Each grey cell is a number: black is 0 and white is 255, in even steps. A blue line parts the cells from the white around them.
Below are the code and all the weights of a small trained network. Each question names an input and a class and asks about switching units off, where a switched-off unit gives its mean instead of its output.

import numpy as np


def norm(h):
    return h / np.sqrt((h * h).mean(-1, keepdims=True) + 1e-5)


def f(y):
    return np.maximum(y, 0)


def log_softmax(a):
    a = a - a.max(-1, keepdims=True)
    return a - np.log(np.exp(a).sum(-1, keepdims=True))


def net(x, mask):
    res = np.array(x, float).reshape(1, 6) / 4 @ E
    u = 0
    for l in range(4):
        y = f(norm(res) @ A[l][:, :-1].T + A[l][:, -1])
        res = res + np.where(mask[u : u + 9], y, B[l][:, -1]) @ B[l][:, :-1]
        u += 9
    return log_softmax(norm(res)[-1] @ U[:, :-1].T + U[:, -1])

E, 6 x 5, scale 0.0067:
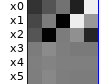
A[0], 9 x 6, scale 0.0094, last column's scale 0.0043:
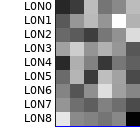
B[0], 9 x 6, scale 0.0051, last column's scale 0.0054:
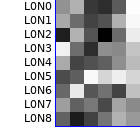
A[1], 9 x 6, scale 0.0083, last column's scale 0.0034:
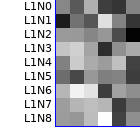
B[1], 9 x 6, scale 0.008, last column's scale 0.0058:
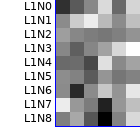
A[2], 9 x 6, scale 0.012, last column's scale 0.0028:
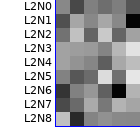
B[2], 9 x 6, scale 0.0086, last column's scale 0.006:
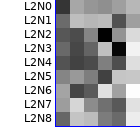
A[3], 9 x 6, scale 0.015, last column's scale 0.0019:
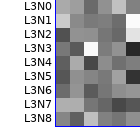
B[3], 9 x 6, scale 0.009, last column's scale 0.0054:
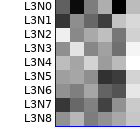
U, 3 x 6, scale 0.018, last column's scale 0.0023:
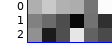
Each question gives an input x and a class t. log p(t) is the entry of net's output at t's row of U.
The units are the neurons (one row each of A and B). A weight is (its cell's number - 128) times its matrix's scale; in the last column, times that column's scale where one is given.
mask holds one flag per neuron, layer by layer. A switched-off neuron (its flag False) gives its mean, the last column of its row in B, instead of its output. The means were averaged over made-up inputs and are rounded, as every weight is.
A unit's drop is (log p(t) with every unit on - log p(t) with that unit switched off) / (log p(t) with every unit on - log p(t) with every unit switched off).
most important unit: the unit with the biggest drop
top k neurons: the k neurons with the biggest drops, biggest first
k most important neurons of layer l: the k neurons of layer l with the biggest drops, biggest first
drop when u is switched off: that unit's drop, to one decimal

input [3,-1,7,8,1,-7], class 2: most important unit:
L2N6
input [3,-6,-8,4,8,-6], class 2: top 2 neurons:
(L1N3, L3N0)
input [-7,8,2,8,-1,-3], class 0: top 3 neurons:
(L1N1, L0N5, L3N2)
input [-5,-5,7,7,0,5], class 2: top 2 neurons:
(L1N0, L2N6)
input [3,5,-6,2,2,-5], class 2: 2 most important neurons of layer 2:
(L2N8, L2N0)
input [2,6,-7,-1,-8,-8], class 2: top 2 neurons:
(L3N0, L0N1)
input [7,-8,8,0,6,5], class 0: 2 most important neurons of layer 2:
(L2N3, L2N4)
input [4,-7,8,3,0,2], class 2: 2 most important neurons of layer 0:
(L0N5, L0N0)
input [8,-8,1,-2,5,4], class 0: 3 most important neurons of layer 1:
(L1N8, L1N6, L1N0)
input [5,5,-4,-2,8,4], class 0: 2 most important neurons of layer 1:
(L1N8, L1N7)
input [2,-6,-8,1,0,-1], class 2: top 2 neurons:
(L1N3, L3N0)
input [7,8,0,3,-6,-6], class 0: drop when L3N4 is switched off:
0.2
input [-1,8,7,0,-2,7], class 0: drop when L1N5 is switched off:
0.0
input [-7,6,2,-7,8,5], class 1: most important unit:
L1N7
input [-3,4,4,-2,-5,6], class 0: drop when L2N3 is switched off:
0.1
